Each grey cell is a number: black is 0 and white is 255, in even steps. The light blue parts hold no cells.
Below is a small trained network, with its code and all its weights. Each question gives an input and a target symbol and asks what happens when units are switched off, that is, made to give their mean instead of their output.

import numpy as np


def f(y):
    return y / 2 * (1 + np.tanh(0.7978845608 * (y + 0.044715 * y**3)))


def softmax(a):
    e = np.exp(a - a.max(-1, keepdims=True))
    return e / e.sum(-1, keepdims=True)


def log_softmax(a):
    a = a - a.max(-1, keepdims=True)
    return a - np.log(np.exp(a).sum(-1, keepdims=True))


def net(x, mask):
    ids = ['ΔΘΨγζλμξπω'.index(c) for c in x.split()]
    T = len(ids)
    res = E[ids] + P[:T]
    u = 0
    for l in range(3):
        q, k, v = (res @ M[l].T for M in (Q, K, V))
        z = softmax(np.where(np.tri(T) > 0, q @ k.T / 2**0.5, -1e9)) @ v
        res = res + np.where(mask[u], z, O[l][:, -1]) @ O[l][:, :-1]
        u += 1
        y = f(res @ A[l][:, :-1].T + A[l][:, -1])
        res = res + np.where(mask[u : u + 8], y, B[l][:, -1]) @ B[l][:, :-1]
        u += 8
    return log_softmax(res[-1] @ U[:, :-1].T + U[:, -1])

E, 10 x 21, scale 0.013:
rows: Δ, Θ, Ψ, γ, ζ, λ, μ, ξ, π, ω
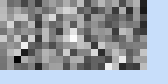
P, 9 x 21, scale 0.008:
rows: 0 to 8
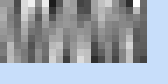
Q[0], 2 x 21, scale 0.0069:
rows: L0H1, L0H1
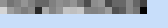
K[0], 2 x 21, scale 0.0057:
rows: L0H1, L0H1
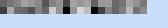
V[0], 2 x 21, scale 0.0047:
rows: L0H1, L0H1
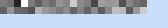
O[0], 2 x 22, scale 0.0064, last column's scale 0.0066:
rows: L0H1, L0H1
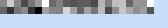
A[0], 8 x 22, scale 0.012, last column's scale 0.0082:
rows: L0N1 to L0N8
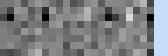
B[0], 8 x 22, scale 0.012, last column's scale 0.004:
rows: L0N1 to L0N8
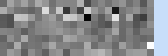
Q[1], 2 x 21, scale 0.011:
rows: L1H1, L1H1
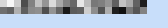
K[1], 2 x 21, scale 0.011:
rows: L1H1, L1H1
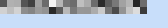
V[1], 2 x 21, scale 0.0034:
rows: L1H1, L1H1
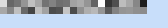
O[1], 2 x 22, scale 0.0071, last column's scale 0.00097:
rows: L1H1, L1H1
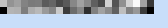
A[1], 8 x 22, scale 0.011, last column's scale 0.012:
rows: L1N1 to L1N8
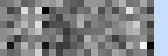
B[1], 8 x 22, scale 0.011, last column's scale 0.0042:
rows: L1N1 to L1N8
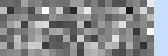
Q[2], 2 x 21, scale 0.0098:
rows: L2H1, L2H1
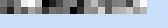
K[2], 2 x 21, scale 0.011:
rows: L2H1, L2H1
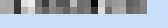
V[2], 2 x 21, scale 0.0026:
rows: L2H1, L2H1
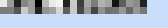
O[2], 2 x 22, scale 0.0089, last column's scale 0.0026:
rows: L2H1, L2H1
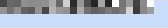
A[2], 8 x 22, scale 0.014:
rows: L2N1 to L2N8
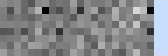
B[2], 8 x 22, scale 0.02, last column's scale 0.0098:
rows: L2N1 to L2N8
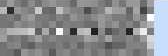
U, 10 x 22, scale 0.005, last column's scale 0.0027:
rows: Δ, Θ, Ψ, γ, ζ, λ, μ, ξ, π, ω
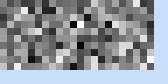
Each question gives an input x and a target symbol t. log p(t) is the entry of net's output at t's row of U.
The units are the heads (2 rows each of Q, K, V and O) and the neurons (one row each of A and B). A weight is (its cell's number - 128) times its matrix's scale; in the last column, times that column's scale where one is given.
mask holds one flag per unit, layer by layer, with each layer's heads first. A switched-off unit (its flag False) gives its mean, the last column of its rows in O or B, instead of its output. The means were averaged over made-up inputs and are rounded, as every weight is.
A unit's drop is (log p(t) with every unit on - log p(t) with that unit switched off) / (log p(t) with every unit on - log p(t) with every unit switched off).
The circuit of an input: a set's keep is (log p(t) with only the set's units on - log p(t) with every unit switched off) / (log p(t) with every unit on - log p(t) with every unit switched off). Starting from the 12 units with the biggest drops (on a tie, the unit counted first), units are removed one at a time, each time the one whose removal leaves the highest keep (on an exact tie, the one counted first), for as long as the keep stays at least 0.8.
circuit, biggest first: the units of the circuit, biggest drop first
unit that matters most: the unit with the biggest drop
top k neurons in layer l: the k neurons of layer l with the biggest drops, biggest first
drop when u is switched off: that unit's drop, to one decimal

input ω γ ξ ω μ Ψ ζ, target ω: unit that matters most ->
L0H1
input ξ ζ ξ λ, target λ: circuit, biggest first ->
(L0H1, L0N2, L2N7, L2H1)
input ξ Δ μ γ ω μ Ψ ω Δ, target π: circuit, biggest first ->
(L2H1, L0N1)
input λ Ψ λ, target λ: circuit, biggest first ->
(L2N7, L2H1)
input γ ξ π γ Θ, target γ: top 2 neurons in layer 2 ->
(L2N1, L2N4)
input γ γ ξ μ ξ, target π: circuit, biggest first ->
(L0H1, L0N2)
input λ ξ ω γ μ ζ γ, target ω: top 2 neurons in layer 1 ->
(L1N5, L1N1)
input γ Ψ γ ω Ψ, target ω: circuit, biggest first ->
(L2N6, L2H1)
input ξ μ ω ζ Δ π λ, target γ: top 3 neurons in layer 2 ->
(L2N1, L2N8, L2N6)
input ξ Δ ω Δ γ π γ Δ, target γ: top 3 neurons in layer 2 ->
(L2N1, L2N8, L2N6)
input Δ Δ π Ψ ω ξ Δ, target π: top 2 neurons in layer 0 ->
(L0N4, L0N7)
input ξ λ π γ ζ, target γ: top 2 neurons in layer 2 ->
(L2N1, L2N6)
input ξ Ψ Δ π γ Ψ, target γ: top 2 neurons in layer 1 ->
(L1N5, L1N1)
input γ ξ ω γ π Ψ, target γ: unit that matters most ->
L0N5
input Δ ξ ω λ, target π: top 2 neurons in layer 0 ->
(L0N1, L0N2)
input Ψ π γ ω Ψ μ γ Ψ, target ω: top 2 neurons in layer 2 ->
(L2N6, L2N8)
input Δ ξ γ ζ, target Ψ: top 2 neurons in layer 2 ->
(L2N4, L2N6)
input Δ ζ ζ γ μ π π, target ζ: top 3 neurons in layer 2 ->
(L2N6, L2N3, L2N4)
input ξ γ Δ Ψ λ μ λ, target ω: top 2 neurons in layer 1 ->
(L1N5, L1N1)
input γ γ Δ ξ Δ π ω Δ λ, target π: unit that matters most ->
L1H1
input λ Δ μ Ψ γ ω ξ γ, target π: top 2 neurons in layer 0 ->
(L0N7, L0N4)
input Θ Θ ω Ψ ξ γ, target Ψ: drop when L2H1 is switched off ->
0.8
